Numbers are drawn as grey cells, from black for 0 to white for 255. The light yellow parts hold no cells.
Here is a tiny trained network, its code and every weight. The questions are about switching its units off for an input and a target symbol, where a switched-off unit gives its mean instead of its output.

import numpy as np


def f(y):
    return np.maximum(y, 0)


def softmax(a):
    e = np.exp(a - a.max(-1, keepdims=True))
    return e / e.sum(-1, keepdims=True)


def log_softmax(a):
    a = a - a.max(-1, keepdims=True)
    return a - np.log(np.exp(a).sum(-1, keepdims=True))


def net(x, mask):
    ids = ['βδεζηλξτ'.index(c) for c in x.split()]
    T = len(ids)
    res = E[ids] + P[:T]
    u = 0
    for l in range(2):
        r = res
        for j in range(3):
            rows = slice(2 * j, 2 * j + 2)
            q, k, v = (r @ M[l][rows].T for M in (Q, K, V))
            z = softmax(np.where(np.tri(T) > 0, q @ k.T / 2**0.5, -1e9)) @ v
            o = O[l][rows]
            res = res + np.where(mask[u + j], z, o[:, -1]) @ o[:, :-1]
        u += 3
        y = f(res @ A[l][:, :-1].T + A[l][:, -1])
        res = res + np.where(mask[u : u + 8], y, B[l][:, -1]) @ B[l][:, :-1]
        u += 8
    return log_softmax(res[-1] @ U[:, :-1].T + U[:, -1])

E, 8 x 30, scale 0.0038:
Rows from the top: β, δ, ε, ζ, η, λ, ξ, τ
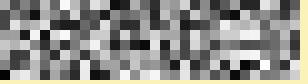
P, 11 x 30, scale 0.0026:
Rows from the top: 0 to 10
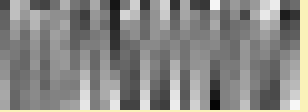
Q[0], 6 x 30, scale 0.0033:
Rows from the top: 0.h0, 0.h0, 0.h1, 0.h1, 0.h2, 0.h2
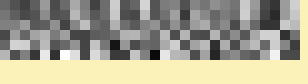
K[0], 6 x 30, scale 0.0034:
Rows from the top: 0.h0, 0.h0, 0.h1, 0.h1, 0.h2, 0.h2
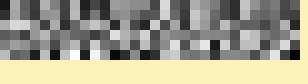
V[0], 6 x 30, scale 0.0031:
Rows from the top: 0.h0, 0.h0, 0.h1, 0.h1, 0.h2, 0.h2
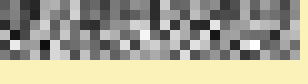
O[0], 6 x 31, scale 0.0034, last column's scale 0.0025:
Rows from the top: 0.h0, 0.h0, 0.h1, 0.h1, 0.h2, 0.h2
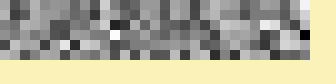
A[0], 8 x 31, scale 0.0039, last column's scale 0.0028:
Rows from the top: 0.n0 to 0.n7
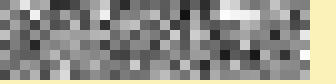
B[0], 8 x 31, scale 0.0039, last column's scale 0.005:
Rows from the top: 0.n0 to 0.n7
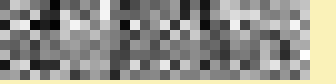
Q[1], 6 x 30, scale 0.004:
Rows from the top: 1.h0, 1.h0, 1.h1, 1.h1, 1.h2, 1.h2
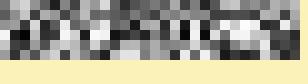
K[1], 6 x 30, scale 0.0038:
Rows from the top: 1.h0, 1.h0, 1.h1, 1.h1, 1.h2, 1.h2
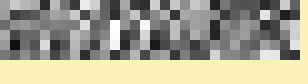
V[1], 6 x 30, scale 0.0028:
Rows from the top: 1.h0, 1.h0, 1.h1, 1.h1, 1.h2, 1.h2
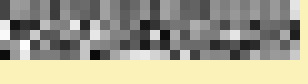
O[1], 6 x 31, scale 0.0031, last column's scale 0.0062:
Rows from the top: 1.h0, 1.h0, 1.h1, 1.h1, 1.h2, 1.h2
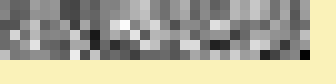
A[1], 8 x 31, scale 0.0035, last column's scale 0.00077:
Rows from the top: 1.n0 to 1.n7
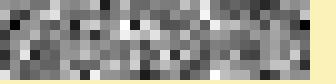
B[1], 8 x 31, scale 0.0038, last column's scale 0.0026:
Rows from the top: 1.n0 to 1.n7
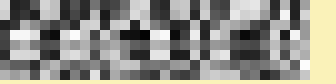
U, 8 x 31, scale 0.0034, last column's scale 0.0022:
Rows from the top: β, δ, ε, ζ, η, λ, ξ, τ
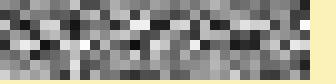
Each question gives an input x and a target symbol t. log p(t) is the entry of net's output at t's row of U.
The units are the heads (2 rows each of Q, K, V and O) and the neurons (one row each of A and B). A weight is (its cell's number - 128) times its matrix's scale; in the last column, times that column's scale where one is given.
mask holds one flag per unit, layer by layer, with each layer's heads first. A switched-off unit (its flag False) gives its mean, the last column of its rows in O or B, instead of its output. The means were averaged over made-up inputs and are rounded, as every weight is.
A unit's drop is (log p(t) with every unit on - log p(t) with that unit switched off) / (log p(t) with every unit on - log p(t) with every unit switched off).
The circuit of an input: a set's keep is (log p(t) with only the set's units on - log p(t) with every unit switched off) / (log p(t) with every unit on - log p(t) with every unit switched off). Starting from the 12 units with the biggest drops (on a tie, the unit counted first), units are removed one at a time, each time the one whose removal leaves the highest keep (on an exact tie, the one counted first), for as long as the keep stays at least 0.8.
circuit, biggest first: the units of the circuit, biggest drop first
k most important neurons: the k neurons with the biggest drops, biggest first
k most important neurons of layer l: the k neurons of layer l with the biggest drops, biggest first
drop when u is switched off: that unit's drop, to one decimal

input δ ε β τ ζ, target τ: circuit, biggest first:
[0.n1; 1.n7; 1.h2]
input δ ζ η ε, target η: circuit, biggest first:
[1.h0; 0.n0; 1.n1]
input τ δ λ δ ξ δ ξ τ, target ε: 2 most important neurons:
[0.n1; 0.n0]
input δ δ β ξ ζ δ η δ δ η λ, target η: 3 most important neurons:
[1.n3; 0.n3; 0.n5]
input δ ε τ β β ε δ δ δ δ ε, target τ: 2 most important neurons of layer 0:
[0.n0; 0.n7]
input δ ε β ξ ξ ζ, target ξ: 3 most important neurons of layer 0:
[0.n3; 0.n1; 0.n0]
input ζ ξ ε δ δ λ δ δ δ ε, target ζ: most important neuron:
[0.n7]
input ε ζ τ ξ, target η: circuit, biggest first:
[0.n6; 1.n5]
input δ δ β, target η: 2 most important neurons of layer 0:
[0.n6; 0.n7]
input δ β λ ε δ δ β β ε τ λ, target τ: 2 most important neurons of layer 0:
[0.n1; 0.n5]
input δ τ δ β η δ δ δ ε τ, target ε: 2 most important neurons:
[0.n1; 1.n0]
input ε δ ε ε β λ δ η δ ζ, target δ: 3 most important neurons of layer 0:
[0.n1; 0.n7; 0.n4]
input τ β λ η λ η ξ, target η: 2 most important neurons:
[1.n3; 0.n7]
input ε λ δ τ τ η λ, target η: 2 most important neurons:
[0.n3; 1.n3]
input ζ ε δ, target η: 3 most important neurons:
[0.n2; 1.n5; 0.n4]
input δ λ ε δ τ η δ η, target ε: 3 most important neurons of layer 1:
[1.n0; 1.n1; 1.n5]
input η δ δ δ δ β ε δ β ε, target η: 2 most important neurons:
[0.n0; 1.n1]
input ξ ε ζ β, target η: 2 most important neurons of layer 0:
[0.n7; 0.n6]
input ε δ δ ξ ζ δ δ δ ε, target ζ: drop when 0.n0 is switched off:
0.2
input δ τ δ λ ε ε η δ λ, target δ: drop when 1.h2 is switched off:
-0.1
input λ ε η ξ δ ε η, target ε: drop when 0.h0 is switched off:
0.1
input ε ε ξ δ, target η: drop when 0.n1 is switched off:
0.1
